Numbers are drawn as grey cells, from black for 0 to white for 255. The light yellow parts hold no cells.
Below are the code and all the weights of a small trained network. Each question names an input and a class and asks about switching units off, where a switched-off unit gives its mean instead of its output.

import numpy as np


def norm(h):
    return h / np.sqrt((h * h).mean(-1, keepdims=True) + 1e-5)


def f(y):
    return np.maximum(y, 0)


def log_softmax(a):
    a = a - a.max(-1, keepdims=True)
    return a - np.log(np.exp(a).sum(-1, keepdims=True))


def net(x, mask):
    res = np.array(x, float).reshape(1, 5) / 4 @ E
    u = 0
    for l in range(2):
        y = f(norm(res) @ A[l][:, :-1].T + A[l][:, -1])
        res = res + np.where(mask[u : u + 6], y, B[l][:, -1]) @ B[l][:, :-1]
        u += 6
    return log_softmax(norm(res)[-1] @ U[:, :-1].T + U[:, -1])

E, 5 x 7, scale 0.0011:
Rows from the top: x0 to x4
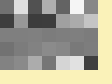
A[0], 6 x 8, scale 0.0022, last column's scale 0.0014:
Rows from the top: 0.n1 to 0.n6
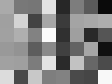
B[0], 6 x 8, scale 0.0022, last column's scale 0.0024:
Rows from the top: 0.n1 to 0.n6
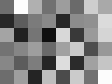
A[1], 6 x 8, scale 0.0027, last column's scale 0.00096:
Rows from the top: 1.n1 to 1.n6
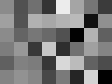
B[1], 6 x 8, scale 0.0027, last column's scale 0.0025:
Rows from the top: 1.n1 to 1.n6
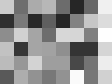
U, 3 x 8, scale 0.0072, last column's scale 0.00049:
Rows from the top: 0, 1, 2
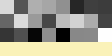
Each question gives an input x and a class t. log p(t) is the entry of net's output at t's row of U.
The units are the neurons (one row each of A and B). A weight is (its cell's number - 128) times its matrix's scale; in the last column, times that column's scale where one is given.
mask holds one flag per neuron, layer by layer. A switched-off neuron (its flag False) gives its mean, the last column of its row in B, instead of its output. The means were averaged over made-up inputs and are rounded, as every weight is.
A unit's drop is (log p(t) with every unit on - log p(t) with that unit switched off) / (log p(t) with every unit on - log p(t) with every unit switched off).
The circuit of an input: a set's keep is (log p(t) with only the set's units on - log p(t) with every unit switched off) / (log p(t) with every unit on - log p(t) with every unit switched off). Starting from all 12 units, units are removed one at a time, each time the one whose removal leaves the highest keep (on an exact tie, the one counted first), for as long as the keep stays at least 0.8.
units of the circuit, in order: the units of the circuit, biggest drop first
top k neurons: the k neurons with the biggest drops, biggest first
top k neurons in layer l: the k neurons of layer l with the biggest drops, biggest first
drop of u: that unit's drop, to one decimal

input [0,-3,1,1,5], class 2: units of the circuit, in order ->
[1.n2]
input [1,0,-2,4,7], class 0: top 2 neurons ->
[1.n5; 1.n1]
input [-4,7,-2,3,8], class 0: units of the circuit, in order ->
[1.n1; 1.n3]
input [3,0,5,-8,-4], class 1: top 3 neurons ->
[0.n6; 0.n5; 1.n2]
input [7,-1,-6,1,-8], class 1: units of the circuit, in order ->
[0.n6; 0.n5; 1.n3]
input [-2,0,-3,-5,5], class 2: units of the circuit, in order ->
[1.n2; 1.n3]
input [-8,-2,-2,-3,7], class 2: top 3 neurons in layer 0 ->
[0.n6; 0.n3; 0.n5]
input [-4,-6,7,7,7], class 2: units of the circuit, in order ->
[1.n2; 0.n6]
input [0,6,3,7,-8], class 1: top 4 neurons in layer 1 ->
[1.n3; 1.n2; 1.n6; 1.n1]
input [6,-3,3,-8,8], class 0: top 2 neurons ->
[1.n1; 0.n3]
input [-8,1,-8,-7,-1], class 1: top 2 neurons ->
[1.n3; 1.n1]
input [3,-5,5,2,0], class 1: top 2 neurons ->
[0.n1; 1.n6]
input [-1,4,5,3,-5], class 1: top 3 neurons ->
[0.n6; 1.n3; 1.n2]
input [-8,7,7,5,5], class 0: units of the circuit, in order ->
[1.n1]
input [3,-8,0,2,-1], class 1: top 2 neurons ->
[0.n3; 0.n1]
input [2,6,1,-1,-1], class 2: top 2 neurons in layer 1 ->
[1.n3; 1.n6]
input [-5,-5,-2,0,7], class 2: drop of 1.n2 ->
0.4
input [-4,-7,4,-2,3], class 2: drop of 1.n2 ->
0.2
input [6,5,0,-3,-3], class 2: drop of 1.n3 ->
0.2
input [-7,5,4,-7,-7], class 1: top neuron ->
[1.n3]
